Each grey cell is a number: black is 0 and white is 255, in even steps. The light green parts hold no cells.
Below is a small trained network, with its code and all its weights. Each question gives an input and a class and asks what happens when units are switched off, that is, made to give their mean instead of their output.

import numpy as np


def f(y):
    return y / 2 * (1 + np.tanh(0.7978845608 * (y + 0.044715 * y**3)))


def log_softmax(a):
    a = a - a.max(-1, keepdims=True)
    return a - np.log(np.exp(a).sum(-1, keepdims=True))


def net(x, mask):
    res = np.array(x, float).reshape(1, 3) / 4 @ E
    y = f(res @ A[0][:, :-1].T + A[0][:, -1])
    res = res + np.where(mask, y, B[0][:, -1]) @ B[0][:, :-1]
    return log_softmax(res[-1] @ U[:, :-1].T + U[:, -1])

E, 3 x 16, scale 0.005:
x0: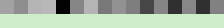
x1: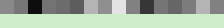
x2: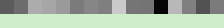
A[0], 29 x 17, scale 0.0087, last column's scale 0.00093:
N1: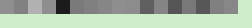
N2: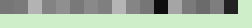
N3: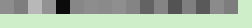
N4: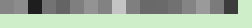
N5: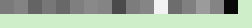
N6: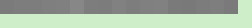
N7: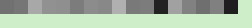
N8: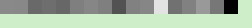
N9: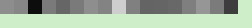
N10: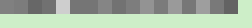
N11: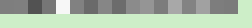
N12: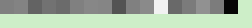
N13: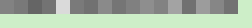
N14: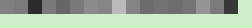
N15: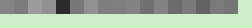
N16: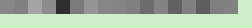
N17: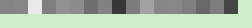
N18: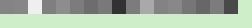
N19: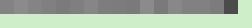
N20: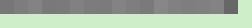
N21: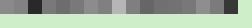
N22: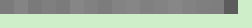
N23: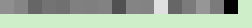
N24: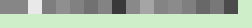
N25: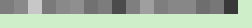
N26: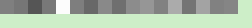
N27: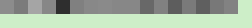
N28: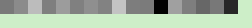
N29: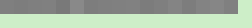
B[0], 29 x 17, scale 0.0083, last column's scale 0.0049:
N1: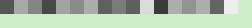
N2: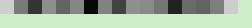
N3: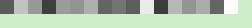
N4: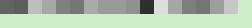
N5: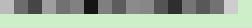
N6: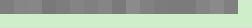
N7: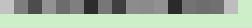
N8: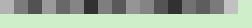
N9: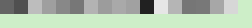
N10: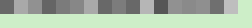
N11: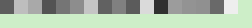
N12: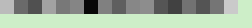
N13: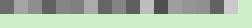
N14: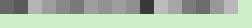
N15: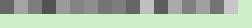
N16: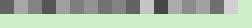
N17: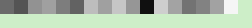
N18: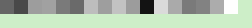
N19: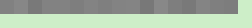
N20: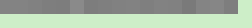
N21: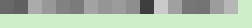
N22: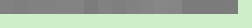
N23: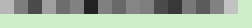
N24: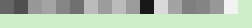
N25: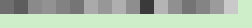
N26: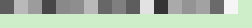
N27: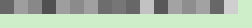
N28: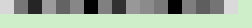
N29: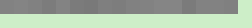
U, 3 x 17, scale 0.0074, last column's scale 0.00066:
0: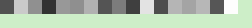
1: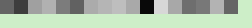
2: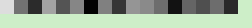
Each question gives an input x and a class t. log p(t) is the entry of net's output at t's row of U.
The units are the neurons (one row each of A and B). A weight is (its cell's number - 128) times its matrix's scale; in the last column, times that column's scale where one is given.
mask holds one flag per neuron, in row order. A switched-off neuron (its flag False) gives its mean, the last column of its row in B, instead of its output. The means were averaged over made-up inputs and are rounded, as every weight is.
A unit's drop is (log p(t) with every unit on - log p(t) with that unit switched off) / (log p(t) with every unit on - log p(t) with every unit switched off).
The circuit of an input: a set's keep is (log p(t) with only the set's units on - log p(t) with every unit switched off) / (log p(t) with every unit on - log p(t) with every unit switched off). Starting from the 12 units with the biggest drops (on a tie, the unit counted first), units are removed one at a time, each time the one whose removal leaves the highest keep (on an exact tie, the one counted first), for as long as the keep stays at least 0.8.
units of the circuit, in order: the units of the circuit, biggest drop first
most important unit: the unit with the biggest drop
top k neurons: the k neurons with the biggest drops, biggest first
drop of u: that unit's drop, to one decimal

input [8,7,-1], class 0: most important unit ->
N3
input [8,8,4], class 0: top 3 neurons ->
[N3; N1; N16]
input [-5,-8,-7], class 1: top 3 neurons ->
[N18; N17; N24]
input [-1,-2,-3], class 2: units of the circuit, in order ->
[N9; N3; N1]
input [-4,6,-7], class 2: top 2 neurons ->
[N5; N12]
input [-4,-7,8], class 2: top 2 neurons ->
[N28; N2]
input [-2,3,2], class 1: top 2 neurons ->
[N3; N1]
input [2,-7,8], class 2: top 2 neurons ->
[N28; N2]
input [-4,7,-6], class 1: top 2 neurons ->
[N9; N4]
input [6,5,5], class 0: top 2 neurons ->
[N3; N1]
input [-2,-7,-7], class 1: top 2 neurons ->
[N18; N17]
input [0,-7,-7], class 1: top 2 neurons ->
[N18; N17]
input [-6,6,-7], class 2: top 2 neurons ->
[N5; N12]
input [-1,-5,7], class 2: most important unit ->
N28
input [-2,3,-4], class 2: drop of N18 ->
0.3
